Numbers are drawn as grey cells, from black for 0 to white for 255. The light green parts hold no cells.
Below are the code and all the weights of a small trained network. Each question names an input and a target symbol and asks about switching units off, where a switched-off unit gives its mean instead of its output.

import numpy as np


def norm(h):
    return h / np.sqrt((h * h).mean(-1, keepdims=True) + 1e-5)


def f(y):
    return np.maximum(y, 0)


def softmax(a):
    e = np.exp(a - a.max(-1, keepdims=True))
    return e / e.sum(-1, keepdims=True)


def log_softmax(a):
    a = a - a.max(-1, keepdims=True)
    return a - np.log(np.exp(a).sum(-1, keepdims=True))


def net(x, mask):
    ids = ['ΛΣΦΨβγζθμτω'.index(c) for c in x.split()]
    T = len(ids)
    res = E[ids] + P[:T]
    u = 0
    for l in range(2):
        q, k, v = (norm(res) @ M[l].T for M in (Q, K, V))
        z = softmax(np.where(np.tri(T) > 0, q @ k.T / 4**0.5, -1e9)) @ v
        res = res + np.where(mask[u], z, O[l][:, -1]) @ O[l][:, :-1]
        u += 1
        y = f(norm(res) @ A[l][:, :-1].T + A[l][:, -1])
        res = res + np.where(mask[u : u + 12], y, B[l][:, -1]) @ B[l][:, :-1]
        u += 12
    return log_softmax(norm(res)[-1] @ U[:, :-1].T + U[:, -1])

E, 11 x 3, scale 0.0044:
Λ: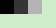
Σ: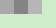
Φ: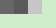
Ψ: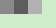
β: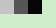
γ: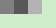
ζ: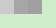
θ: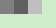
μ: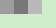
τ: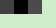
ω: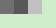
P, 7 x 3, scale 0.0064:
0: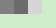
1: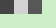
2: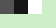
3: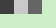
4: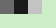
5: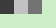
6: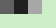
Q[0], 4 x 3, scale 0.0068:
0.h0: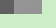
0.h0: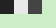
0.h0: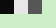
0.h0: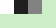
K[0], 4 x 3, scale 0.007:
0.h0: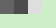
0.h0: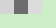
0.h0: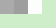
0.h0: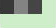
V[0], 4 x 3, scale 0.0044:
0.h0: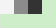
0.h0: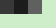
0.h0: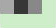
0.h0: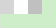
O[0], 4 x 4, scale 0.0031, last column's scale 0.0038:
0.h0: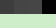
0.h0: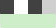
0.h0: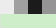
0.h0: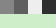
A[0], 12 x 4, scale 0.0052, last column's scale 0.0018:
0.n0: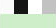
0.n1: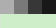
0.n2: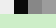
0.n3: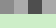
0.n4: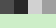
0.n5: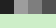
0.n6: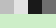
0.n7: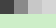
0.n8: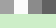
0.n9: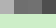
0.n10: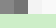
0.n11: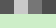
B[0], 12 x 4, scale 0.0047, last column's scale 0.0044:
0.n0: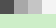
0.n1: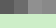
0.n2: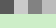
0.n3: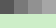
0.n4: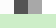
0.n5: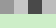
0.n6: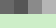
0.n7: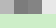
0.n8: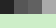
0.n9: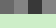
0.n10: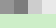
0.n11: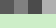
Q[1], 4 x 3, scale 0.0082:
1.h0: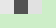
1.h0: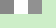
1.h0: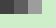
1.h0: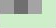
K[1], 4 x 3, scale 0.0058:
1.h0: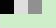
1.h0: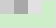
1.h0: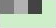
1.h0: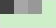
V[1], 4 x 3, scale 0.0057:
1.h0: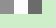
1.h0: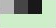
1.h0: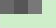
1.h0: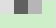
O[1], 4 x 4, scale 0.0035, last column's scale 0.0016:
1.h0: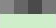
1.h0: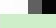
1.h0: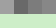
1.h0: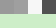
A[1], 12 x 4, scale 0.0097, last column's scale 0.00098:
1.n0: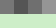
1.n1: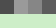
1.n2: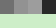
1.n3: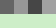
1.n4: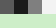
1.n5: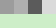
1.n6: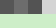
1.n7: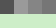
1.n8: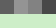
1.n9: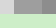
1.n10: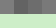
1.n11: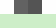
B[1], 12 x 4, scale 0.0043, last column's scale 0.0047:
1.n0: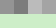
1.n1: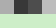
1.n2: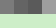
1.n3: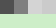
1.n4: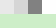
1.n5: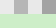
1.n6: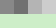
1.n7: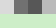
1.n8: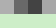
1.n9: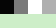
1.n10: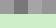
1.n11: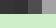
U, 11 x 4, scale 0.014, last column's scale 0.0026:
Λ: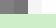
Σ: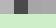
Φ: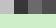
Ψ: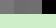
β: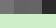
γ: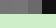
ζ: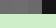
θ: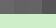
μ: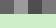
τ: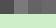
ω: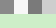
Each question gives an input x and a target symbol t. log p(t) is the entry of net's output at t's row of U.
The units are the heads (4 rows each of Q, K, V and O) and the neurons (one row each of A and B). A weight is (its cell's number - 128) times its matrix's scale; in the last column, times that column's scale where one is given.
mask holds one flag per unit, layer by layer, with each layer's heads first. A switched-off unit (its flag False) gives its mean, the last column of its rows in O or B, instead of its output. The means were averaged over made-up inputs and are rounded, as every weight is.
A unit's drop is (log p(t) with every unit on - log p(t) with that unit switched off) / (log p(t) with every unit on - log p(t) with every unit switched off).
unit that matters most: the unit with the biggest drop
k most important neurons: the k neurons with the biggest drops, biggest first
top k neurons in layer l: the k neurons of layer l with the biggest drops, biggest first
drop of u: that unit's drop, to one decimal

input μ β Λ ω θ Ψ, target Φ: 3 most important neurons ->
1.n1, 0.n0, 1.n7
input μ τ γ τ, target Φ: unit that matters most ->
1.n1
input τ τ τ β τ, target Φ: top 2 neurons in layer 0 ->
0.n4, 0.n0
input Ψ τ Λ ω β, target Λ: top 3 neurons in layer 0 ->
0.n2, 0.n4, 0.n7
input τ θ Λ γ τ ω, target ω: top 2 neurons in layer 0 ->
0.n0, 0.n4
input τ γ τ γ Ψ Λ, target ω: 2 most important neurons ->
0.n0, 1.n5
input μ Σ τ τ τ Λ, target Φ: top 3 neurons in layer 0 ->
0.n0, 0.n5, 0.n2
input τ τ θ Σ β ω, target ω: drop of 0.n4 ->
0.3
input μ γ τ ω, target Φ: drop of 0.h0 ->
0.7
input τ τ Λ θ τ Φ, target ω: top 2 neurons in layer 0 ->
0.n0, 0.n4
